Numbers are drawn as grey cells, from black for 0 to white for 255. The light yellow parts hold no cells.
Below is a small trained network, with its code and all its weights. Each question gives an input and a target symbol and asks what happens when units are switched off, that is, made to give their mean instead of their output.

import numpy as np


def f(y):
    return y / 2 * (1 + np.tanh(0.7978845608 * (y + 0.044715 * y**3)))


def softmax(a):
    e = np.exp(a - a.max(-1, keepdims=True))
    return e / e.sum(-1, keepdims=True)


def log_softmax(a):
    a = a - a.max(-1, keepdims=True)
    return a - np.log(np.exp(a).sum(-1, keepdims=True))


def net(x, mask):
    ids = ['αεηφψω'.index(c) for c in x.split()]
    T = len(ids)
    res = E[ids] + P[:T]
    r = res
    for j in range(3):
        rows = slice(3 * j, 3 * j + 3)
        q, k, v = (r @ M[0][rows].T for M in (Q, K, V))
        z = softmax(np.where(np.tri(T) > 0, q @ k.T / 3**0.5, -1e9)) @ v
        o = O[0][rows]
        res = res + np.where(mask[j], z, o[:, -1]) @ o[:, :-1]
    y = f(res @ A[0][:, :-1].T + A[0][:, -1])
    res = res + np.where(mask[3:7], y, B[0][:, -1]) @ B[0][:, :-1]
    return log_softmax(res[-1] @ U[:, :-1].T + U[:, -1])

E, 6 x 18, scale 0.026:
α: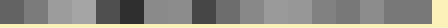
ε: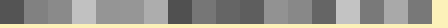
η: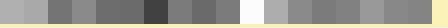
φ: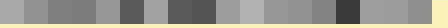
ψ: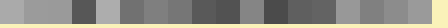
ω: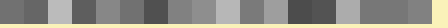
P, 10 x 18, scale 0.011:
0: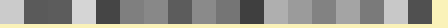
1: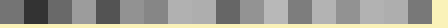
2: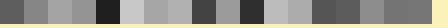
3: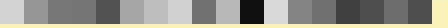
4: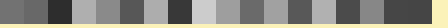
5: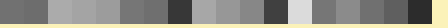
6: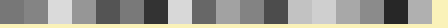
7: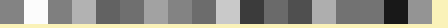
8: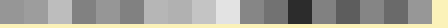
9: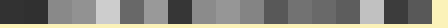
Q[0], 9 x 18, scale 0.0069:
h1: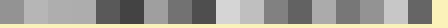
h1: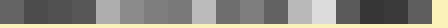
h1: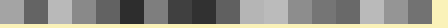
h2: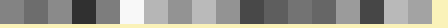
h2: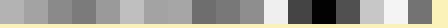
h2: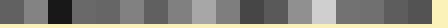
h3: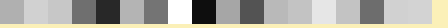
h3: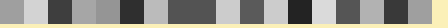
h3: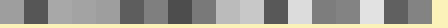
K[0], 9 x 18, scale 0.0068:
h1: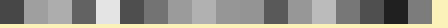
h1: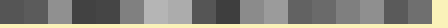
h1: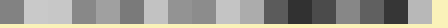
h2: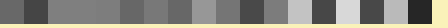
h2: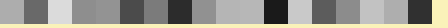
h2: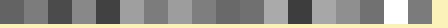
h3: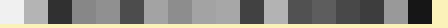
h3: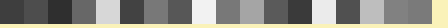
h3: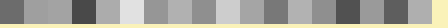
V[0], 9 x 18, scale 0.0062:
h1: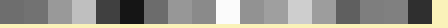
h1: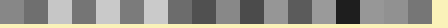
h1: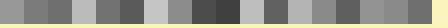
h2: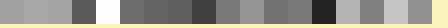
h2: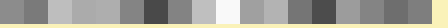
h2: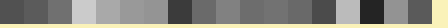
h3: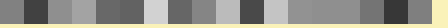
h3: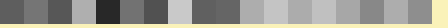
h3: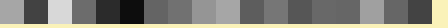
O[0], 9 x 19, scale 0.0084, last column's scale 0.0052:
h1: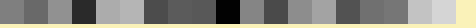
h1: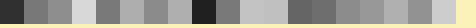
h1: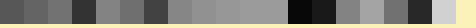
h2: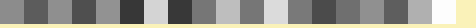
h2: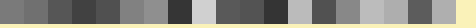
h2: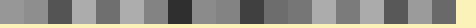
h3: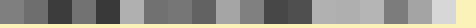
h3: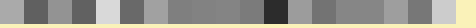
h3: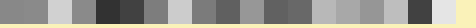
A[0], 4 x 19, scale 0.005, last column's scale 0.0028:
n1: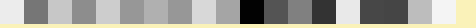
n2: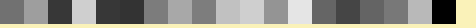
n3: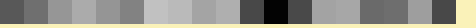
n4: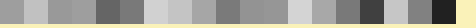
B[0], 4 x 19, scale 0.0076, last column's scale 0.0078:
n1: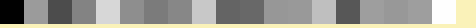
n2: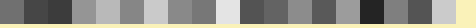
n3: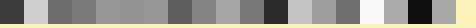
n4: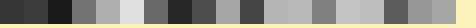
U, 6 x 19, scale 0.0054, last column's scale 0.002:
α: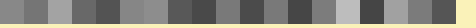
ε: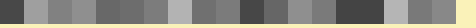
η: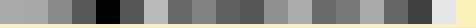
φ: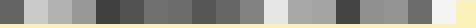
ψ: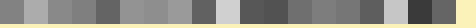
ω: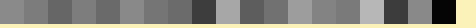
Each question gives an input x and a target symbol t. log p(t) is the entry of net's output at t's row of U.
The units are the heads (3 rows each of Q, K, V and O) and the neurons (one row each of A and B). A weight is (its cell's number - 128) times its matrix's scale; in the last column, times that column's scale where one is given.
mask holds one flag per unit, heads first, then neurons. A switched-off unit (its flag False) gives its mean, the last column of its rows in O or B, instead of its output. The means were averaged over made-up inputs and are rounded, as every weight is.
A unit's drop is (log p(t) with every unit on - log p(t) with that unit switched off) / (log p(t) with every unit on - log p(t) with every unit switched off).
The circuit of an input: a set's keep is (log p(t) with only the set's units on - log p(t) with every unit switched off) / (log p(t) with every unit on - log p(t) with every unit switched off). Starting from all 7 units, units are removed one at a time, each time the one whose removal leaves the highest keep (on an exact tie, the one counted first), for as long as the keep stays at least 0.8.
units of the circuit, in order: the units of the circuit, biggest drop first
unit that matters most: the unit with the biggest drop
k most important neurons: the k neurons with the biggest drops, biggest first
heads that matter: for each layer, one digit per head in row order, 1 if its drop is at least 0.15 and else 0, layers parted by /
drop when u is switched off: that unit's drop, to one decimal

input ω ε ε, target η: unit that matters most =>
h2
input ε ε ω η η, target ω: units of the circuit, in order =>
[h1; n4; n2]
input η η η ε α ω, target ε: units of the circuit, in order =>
[n1; h3]
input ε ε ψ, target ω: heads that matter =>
011
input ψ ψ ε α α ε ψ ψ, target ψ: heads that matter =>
101
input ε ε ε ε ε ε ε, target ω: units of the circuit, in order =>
[h3; h2]
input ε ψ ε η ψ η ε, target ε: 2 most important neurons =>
[n1; n4]
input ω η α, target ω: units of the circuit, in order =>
[n4; h1]
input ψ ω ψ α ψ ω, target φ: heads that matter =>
001
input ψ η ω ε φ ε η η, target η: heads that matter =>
110
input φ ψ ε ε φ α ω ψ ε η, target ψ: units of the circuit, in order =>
[h1; n2]
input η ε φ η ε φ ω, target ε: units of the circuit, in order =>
[h3; n1]
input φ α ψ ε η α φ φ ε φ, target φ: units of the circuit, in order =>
[h1; h3]
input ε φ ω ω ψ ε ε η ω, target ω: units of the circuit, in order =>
[h2]
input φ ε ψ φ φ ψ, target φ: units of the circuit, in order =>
[h3; n2]
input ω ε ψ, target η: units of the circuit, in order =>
[h2; h3]
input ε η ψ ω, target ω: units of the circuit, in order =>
[h2; h3]
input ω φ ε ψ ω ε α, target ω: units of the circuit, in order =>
[h1; n4]
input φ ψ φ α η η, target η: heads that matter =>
100
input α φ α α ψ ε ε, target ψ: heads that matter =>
011
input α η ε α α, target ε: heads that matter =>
111
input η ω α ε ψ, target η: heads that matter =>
001
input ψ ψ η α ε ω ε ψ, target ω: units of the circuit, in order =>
[h3]
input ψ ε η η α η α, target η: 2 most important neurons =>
[n1; n2]
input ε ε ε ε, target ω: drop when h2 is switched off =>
0.6
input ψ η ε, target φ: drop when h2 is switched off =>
0.3
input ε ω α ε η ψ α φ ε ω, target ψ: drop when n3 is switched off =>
0.5
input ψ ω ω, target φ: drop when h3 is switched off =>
0.2
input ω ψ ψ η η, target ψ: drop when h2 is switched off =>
0.1
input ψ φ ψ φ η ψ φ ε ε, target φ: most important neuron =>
[n1]
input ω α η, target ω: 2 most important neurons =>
[n4; n2]
